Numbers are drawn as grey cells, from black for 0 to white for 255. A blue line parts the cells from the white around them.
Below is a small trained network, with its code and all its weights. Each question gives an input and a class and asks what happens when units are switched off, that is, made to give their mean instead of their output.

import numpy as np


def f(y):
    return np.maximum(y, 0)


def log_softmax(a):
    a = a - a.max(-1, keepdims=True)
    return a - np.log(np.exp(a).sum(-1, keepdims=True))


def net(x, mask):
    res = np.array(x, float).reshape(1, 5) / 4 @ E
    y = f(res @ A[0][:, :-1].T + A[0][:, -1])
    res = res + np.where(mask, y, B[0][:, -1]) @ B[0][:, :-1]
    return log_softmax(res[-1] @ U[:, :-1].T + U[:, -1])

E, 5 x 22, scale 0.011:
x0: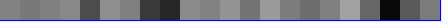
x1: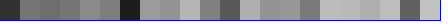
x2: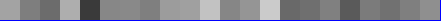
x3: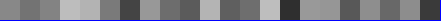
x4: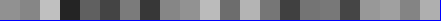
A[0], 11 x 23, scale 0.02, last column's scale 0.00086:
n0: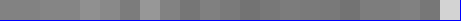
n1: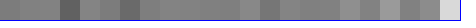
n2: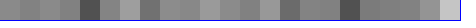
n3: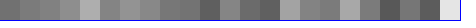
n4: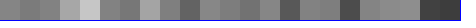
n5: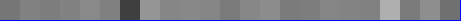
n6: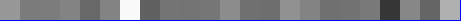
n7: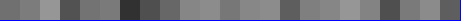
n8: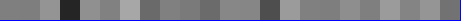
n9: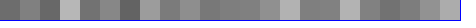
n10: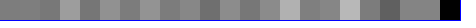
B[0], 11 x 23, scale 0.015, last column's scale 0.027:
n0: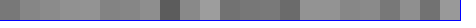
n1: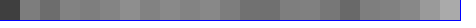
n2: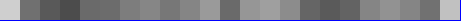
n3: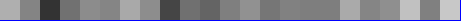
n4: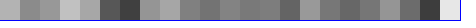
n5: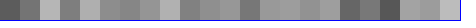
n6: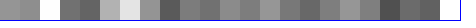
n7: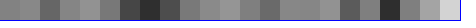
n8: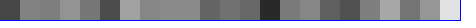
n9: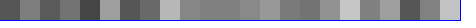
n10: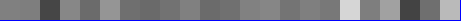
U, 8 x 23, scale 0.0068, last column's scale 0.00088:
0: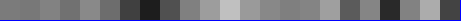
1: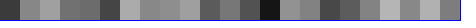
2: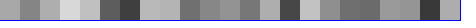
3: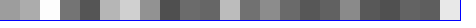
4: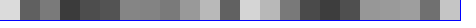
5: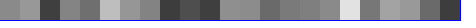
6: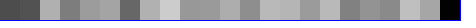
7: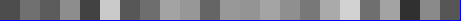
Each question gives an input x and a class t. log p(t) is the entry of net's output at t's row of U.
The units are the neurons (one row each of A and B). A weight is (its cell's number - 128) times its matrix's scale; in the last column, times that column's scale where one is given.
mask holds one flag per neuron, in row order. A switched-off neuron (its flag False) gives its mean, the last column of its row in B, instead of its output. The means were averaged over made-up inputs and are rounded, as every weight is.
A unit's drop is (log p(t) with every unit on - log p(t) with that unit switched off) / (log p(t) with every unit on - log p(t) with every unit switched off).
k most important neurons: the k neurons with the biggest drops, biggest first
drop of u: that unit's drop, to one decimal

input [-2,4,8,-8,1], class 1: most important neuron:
[n10]
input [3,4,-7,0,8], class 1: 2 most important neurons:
[n8 n1]
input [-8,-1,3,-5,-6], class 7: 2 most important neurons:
[n9 n6]
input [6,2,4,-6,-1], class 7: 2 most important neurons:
[n9 n10]
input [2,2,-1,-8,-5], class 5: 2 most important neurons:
[n3 n5]
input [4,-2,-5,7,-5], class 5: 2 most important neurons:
[n3 n10]
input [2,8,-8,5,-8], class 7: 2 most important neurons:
[n9 n5]
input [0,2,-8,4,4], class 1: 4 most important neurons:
[n8 n1 n2 n9]
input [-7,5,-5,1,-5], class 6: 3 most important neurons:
[n5 n9 n1]
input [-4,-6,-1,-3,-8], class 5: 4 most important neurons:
[n3 n10 n5 n9]
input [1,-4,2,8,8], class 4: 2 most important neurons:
[n2 n5]
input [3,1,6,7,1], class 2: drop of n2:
-0.1
